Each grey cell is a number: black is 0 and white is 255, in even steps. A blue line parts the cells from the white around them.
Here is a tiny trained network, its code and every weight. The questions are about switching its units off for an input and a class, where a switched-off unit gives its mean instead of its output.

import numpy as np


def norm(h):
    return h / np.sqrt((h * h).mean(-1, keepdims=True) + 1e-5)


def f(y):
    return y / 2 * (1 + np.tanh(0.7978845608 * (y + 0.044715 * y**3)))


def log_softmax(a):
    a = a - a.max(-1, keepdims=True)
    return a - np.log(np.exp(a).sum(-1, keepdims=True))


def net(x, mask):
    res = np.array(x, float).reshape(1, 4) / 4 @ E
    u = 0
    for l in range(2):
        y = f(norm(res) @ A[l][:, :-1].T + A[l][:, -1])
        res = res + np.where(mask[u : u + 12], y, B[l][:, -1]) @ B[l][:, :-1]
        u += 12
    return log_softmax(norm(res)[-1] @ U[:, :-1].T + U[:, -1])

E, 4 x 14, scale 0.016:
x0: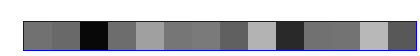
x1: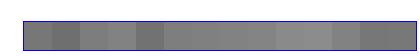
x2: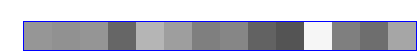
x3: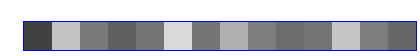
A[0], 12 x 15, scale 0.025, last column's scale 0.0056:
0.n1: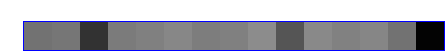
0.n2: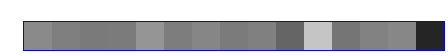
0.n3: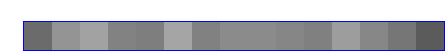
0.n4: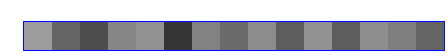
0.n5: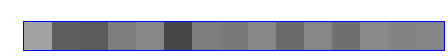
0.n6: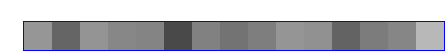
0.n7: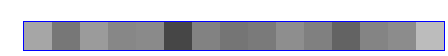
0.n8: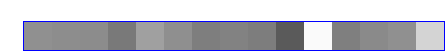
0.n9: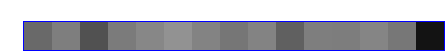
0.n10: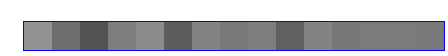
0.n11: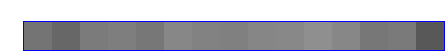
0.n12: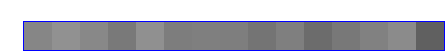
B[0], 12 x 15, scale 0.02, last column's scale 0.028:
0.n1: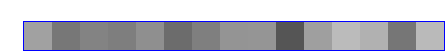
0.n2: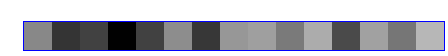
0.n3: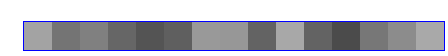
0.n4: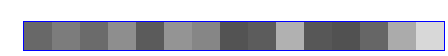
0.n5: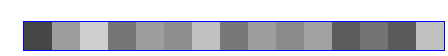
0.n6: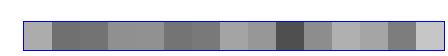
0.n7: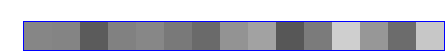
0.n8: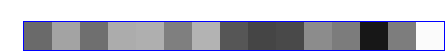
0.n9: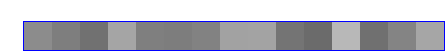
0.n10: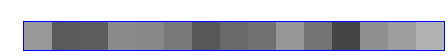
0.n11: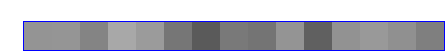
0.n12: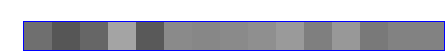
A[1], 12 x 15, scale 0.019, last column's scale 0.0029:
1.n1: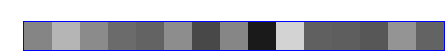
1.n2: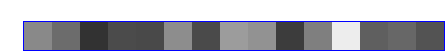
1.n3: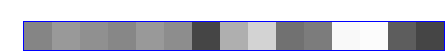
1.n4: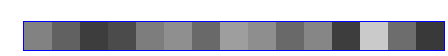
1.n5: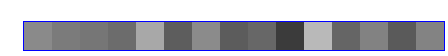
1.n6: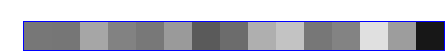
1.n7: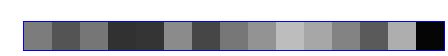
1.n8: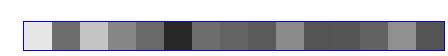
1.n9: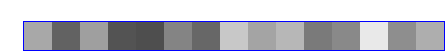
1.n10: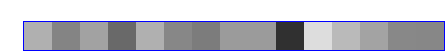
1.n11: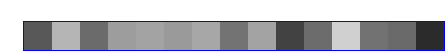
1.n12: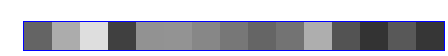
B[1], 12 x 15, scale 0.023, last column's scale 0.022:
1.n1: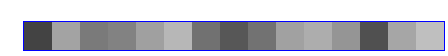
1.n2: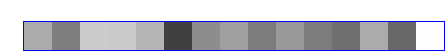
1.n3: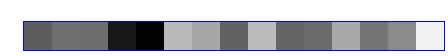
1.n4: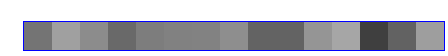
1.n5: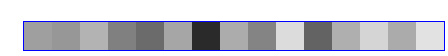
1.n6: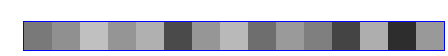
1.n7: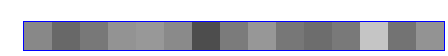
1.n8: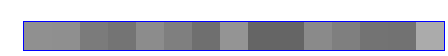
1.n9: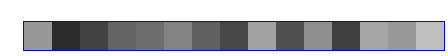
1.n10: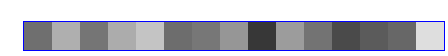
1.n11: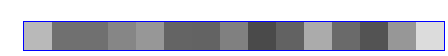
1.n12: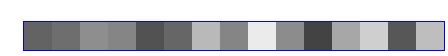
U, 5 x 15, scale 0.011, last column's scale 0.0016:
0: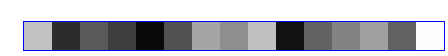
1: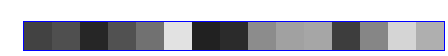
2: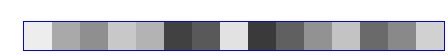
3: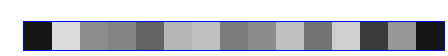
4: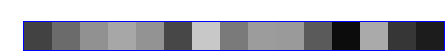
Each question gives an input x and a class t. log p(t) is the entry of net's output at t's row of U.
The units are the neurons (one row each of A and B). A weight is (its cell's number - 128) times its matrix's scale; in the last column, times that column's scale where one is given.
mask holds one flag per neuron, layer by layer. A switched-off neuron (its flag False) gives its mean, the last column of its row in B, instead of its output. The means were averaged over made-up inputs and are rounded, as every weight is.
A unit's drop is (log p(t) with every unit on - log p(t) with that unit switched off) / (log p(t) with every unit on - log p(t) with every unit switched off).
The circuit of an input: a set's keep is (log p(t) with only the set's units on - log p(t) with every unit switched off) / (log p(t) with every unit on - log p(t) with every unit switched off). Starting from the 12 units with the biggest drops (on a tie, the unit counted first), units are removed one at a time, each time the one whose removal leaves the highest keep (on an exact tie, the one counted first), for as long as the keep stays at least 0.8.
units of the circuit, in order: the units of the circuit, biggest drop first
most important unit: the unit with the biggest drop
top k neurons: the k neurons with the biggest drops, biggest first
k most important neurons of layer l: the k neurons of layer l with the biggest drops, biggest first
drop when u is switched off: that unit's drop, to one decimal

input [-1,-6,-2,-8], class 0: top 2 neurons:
[0.n8 0.n6]
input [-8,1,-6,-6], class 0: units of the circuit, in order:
[0.n8]
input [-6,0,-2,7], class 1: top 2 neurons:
[0.n8 1.n1]
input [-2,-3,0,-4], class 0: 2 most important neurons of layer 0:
[0.n8 0.n7]
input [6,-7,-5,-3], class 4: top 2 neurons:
[0.n4 0.n8]
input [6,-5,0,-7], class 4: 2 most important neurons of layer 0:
[0.n8 0.n4]
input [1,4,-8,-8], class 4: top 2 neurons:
[0.n4 0.n1]
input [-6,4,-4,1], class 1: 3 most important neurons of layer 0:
[0.n8 0.n1 0.n5]
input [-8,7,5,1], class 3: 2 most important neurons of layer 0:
[0.n1 0.n7]
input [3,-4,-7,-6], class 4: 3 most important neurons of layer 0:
[0.n4 0.n8 0.n5]
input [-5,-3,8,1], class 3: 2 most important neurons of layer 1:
[1.n12 1.n2]
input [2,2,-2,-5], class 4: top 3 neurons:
[0.n4 0.n8 0.n5]
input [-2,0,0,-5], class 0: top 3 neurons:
[0.n8 1.n3 0.n7]
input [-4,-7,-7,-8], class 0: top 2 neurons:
[0.n8 1.n3]
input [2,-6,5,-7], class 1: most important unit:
0.n4
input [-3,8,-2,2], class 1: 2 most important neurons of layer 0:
[0.n8 0.n5]
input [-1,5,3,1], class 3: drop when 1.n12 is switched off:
0.1
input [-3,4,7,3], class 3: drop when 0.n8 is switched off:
0.2
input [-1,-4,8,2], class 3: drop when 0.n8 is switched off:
0.5
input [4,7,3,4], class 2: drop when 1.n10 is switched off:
0.0
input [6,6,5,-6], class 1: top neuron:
[0.n4]
